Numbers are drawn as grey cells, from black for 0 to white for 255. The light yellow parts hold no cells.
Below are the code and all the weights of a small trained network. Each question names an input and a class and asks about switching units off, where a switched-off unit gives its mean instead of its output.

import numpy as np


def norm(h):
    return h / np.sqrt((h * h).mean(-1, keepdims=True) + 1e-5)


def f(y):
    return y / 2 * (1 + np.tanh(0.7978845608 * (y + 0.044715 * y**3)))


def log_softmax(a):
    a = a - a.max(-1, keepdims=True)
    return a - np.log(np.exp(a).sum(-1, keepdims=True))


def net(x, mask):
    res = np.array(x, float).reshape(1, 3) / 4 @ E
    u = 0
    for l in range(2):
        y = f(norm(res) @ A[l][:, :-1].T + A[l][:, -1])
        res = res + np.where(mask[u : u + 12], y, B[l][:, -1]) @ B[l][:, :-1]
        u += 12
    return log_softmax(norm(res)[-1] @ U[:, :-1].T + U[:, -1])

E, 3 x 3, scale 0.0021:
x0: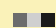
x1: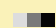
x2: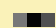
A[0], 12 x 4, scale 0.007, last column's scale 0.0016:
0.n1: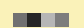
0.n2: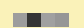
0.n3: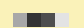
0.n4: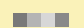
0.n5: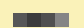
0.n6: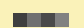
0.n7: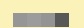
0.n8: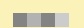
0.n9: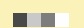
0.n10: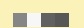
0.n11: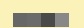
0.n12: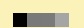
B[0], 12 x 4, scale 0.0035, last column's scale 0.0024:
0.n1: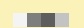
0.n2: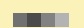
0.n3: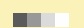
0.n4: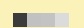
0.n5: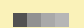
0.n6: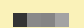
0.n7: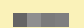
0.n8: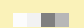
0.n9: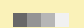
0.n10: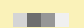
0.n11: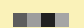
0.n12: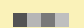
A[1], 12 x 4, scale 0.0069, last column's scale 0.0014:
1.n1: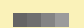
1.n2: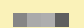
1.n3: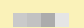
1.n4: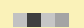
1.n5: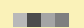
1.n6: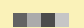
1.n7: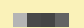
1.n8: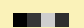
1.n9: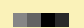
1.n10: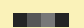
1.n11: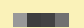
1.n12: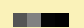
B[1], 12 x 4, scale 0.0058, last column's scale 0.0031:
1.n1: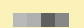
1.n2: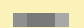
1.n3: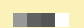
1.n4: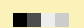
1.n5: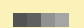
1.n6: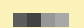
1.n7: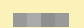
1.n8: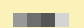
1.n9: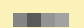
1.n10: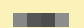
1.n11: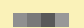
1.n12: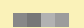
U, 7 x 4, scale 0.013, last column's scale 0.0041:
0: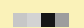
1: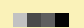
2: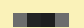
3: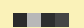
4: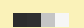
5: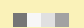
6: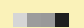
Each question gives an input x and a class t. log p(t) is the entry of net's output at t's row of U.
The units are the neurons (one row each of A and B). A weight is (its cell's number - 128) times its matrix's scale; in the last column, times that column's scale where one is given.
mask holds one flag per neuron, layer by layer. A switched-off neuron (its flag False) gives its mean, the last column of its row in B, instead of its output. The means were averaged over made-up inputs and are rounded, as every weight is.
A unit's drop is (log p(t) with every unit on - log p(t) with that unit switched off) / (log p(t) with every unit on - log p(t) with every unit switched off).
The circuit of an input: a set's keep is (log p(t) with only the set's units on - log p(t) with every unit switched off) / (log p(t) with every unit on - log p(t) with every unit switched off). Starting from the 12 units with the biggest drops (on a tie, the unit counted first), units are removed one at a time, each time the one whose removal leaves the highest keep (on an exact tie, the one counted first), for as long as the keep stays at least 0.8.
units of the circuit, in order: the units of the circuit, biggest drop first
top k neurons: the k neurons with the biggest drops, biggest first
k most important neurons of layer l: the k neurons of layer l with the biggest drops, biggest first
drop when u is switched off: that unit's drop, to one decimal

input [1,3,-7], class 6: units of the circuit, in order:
[0.n10]
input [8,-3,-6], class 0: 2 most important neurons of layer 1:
[1.n4 1.n3]
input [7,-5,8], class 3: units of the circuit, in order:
[0.n12 1.n4]
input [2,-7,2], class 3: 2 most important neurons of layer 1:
[1.n4 1.n8]
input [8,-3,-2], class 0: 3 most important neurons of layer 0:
[0.n10 0.n3 0.n8]
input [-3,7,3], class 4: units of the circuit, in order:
[0.n3 1.n4]
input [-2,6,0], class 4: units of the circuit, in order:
[0.n3 1.n4]
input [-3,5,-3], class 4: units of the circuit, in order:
[1.n4 0.n12]
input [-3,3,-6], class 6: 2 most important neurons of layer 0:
[0.n3 0.n8]
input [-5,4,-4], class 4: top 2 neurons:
[1.n4 1.n3]
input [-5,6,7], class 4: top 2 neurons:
[1.n4 0.n3]
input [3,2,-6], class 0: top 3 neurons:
[1.n3 0.n3 1.n4]
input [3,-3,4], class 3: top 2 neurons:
[0.n12 1.n4]
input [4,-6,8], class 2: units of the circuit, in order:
[1.n8]
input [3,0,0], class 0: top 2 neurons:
[1.n4 0.n10]
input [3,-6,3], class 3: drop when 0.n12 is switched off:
0.3
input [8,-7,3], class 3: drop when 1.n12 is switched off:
0.0
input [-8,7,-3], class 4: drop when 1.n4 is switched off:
0.3
